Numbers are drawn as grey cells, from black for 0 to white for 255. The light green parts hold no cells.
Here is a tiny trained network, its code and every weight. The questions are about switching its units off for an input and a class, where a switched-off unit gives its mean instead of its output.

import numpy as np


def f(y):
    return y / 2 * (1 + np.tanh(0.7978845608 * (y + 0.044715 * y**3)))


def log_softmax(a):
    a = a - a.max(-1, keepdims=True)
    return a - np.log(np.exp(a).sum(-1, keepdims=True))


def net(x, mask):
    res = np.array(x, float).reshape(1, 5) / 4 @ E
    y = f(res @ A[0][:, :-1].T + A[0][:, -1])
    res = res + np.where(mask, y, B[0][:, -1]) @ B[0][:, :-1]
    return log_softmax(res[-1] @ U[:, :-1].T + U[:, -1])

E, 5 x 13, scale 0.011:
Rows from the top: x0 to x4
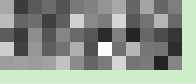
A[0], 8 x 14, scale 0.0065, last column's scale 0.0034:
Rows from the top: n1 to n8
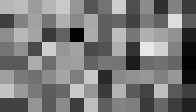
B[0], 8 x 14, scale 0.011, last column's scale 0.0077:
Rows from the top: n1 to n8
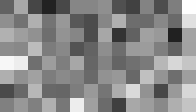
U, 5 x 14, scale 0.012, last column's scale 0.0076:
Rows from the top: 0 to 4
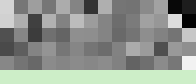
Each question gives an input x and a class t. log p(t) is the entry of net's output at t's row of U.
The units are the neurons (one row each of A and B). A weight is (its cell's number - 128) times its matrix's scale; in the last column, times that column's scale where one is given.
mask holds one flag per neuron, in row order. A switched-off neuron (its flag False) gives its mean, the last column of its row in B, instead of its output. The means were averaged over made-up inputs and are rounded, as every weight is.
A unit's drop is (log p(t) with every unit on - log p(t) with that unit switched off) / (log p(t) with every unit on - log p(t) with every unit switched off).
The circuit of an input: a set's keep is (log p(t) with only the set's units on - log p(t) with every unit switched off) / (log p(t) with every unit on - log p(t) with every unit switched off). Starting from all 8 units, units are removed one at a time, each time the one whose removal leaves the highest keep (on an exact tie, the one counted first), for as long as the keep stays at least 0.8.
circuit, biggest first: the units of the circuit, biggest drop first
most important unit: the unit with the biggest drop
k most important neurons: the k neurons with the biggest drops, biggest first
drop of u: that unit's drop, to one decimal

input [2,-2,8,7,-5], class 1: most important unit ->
n8
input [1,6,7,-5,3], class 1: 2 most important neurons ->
[n5; n8]
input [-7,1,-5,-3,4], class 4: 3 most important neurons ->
[n5; n8; n2]
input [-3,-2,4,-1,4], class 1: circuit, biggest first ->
[n5; n7]
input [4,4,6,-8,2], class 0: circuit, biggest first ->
[n3; n4]
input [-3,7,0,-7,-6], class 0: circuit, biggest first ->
[n3; n4]
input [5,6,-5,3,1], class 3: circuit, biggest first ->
[n7; n5]
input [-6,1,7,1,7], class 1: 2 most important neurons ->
[n5; n8]
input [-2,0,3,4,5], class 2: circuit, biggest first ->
[n1; n2]
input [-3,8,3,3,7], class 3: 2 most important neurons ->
[n7; n3]
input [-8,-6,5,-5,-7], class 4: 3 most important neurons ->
[n2; n7; n1]
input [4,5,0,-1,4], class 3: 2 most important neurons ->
[n7; n5]
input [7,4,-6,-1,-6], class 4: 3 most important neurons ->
[n5; n8; n1]
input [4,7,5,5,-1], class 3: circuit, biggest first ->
[n7]
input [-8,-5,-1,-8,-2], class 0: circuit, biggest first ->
[n2; n3]
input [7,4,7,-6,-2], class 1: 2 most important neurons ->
[n5; n8]
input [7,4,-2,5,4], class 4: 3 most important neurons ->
[n3; n2; n4]
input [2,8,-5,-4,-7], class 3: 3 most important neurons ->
[n7; n1; n5]
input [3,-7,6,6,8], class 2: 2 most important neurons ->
[n1; n2]
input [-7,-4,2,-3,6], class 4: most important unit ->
n2
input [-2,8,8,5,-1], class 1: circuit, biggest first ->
[n5; n8]
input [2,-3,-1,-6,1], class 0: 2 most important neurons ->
[n3; n2]
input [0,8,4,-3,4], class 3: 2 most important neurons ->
[n7; n4]
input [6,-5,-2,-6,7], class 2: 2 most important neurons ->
[n1; n5]
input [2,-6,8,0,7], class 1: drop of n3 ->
0.0
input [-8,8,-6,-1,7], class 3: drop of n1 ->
-0.1
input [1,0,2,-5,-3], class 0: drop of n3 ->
0.2
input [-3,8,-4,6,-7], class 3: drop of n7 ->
0.6
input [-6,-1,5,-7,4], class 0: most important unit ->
n2
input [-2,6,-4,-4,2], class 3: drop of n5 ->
0.2
